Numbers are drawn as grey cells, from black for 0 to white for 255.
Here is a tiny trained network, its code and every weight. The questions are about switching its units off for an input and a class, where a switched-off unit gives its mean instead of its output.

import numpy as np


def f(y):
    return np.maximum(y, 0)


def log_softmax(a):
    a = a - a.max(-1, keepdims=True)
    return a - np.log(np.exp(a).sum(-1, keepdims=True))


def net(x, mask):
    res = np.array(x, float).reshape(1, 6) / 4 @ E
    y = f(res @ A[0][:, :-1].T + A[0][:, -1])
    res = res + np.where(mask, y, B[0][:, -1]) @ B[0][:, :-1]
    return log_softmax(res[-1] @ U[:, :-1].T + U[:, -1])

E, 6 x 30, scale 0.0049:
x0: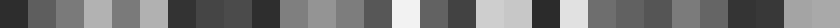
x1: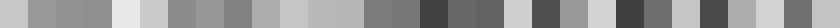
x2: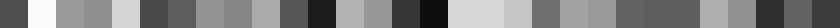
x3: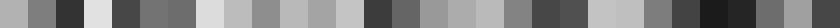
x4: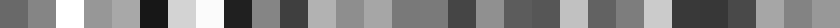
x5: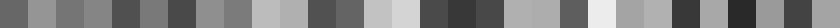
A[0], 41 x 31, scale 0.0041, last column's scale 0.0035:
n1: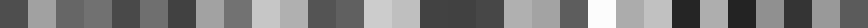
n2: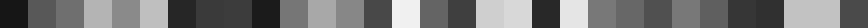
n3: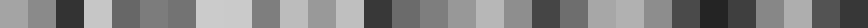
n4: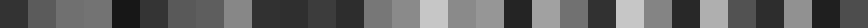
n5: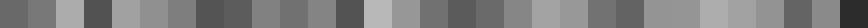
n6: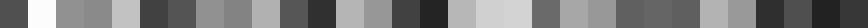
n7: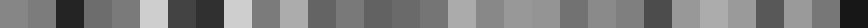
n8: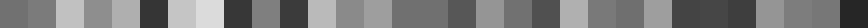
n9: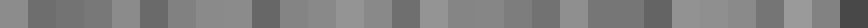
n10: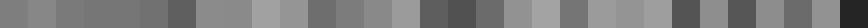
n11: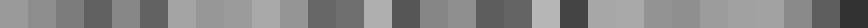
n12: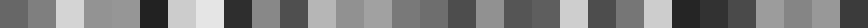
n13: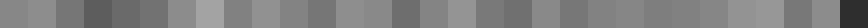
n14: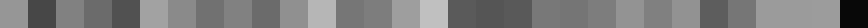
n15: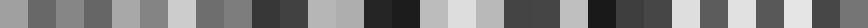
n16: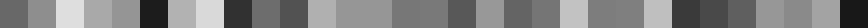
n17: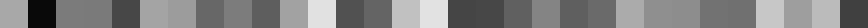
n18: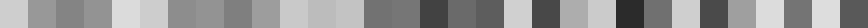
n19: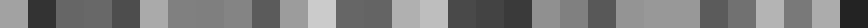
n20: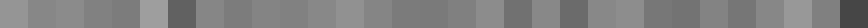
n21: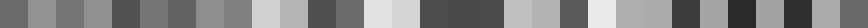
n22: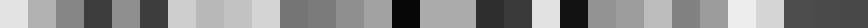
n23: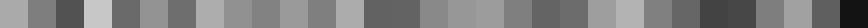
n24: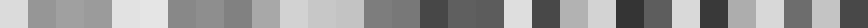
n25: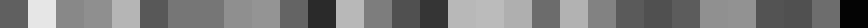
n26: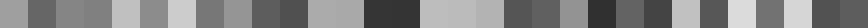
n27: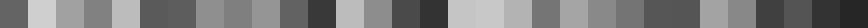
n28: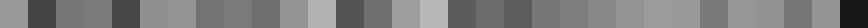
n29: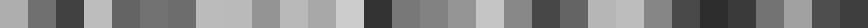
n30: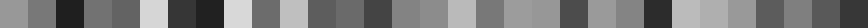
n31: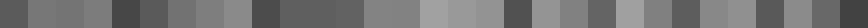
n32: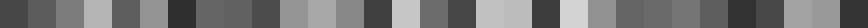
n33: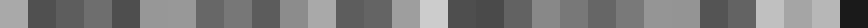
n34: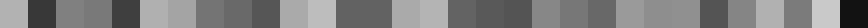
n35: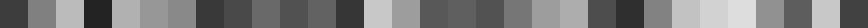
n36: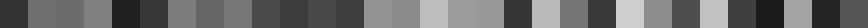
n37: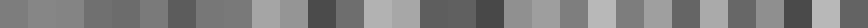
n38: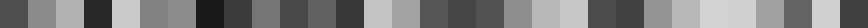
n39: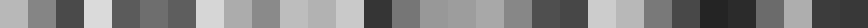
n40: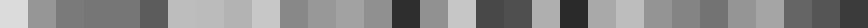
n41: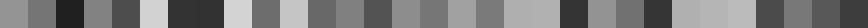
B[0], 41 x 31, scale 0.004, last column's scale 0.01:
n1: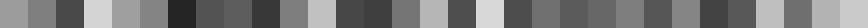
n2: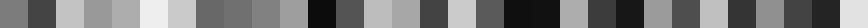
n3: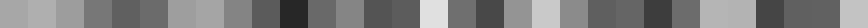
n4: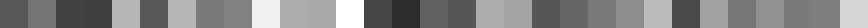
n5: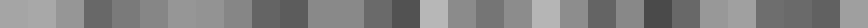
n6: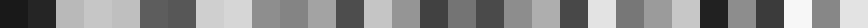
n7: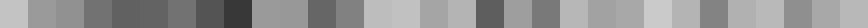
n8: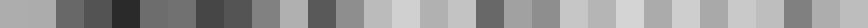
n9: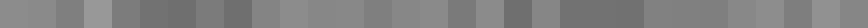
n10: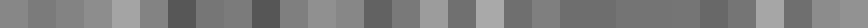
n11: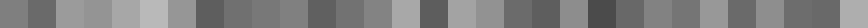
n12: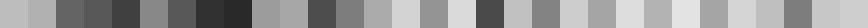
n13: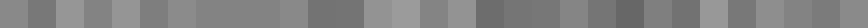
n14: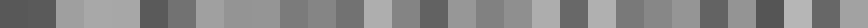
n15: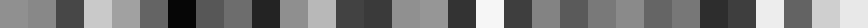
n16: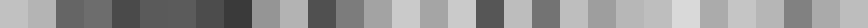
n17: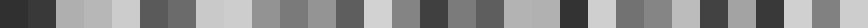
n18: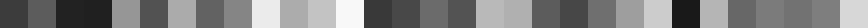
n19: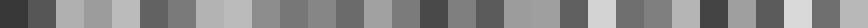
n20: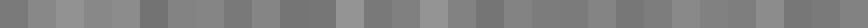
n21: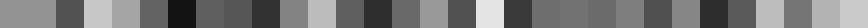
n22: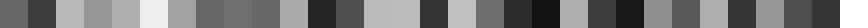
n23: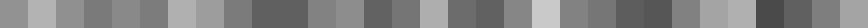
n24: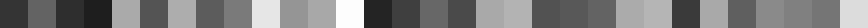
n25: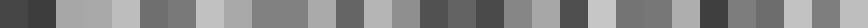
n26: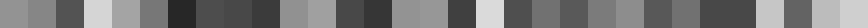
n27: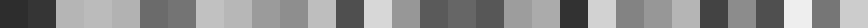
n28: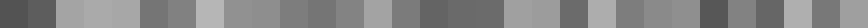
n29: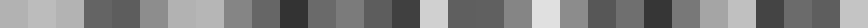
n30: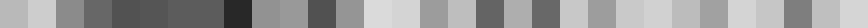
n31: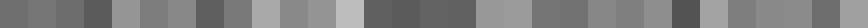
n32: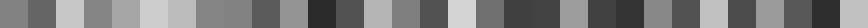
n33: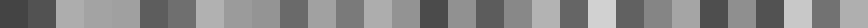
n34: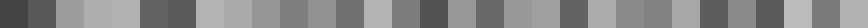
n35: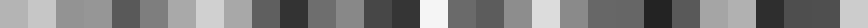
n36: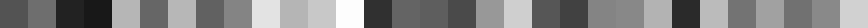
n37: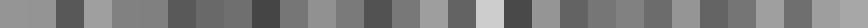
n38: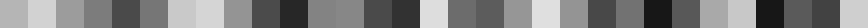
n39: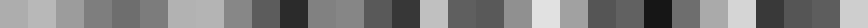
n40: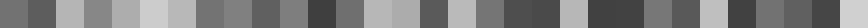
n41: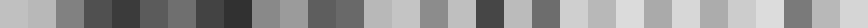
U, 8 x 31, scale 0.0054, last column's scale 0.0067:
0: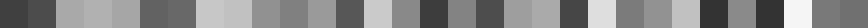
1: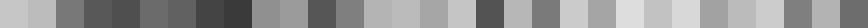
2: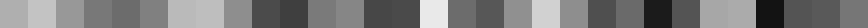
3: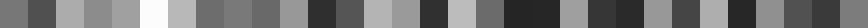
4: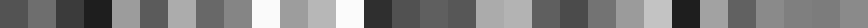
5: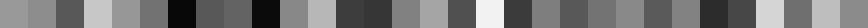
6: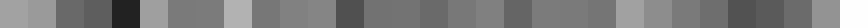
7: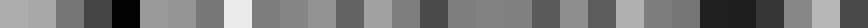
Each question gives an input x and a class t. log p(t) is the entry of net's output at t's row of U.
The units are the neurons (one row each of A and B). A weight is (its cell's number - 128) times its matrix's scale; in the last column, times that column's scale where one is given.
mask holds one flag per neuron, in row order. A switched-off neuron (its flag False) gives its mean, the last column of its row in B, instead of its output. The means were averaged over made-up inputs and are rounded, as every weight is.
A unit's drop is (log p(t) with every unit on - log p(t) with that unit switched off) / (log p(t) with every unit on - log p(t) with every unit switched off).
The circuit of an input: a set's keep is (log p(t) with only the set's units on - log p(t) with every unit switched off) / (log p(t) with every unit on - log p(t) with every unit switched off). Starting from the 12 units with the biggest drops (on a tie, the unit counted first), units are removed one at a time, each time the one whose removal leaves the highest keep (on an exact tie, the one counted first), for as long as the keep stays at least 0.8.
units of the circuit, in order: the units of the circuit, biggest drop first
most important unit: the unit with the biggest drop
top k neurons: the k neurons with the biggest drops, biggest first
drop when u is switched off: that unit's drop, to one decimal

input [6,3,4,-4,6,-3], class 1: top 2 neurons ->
(n12, n8)
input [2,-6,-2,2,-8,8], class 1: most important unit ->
n41
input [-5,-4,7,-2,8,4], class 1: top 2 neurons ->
(n12, n16)
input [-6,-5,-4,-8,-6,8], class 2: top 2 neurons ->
(n38, n35)
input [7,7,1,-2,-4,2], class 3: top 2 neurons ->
(n2, n32)
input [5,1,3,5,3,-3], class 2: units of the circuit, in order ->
(n39, n29)
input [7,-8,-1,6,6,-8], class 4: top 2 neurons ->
(n4, n36)
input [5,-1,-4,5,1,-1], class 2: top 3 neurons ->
(n22, n39, n29)
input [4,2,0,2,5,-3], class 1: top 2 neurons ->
(n12, n22)
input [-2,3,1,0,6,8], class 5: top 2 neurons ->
(n21, n1)
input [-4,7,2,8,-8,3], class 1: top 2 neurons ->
(n41, n30)
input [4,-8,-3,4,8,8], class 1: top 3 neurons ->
(n12, n16, n8)
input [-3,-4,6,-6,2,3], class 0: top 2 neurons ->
(n6, n27)
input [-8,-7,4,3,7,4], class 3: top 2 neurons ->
(n22, n40)
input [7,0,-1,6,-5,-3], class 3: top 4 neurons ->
(n2, n32, n38, n35)
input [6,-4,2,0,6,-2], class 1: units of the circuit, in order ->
(n12)
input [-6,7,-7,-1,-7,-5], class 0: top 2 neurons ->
(n17, n19)
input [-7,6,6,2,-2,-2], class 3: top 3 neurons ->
(n22, n40, n17)
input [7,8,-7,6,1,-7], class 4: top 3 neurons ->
(n24, n18, n6)
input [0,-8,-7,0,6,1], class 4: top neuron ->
(n36)
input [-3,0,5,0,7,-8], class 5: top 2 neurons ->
(n15, n26)
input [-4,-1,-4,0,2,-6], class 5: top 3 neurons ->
(n15, n26, n2)
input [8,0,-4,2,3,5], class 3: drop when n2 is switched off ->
1.0
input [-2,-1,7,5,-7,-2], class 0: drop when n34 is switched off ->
-0.1
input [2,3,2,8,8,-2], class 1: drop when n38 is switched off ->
0.2
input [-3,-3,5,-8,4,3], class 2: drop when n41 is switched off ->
0.0
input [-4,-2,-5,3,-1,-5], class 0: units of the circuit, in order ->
(n17)
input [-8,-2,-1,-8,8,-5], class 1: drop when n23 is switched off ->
0.1
